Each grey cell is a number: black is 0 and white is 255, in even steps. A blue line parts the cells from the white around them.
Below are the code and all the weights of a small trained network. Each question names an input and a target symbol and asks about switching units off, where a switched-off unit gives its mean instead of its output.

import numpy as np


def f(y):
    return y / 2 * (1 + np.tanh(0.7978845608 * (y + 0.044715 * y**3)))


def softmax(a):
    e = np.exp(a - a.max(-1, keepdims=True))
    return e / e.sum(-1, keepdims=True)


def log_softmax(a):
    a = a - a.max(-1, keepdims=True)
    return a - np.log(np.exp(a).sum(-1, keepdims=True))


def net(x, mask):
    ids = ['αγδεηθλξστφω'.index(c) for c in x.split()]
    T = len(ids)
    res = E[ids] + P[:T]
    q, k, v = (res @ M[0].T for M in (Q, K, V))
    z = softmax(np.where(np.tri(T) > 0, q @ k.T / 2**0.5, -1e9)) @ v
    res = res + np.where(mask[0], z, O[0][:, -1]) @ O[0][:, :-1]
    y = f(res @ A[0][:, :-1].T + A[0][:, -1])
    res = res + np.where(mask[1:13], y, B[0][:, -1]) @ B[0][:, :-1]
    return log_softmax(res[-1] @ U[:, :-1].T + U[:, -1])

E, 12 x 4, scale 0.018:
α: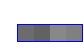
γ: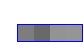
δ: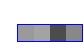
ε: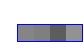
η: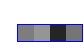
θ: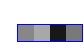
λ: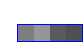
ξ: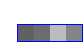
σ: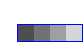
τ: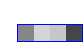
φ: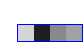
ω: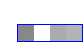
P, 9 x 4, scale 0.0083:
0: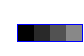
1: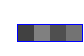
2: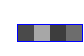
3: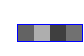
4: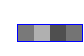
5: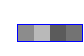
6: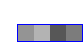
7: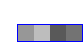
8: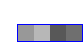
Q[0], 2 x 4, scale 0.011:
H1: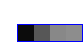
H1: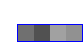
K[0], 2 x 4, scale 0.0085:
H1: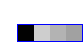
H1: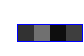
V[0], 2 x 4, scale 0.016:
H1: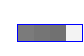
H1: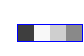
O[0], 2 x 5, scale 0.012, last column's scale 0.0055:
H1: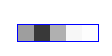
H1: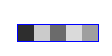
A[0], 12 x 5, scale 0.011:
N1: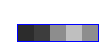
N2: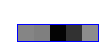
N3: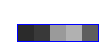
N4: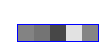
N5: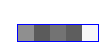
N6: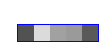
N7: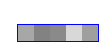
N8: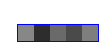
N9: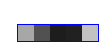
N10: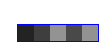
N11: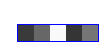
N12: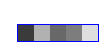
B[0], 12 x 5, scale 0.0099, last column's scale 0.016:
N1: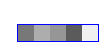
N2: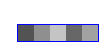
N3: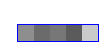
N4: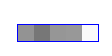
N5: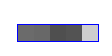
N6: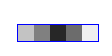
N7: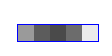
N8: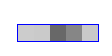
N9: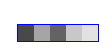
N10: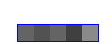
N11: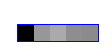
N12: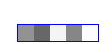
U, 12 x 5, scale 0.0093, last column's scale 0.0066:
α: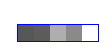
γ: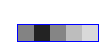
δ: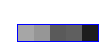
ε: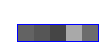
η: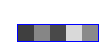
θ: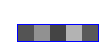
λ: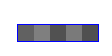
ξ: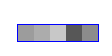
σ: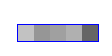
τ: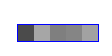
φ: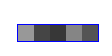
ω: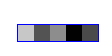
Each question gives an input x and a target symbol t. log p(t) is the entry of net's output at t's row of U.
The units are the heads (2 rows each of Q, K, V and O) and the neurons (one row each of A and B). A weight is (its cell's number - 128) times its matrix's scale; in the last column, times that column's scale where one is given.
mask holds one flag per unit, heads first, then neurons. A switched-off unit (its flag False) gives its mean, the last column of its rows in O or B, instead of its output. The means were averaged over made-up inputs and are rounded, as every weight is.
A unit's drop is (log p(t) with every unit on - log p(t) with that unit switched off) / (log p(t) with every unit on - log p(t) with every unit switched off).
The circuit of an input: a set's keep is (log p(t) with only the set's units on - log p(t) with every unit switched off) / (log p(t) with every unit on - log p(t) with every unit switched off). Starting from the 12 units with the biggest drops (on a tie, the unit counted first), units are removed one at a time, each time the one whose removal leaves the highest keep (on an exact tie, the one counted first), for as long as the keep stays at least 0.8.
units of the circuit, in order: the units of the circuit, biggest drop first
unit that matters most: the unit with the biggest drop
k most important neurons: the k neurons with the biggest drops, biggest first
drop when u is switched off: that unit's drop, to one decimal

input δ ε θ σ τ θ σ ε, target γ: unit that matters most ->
N8
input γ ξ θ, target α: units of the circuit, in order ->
N2; N6; N8
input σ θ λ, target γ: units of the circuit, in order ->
H1; N8
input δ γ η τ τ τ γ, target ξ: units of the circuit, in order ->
H1; N12
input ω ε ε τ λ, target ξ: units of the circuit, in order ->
H1; N12; N9
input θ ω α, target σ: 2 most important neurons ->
N12; N6
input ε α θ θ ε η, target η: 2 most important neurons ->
N9; N12
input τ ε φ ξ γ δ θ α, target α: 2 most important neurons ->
N6; N8
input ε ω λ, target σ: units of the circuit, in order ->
H1; N12; N6; N4
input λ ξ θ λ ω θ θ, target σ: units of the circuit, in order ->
H1; N12; N5; N4
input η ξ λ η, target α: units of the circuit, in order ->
N2; N8; N6
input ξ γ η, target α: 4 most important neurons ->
N6; N2; N8; N7
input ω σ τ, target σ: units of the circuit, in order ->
H1; N12; N6
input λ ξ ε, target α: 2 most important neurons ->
N6; N8
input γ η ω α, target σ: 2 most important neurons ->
N12; N5
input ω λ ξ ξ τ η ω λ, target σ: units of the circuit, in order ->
H1; N12; N6; N5
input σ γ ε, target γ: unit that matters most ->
N6
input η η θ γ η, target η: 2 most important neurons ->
N9; N1
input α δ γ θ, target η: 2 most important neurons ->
N9; N1
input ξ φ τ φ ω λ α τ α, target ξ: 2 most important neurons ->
N9; N12
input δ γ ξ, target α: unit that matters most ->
N8
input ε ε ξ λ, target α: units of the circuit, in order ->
N6; N8
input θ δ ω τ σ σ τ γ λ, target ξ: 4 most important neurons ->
N12; N9; N7; N2
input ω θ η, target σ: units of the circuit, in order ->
H1; N12; N4; N9
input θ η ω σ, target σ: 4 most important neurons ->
N1; N12; N4; N6
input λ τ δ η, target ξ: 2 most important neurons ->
N12; N2
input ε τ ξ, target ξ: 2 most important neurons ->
N12; N9
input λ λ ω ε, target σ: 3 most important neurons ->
N12; N5; N9
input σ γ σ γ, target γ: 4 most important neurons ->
N8; N6; N7; N4
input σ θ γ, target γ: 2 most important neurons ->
N6; N8
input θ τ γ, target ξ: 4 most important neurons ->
N12; N9; N7; N5
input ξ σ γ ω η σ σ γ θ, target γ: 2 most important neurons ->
N8; N9
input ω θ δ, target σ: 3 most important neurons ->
N12; N5; N9
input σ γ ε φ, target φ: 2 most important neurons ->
N9; N5
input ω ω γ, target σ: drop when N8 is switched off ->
-0.1
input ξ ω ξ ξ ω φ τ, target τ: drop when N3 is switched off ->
0.1
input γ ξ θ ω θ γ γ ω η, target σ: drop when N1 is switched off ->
0.0
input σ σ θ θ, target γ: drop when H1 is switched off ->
0.5
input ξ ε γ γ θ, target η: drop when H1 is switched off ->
0.2
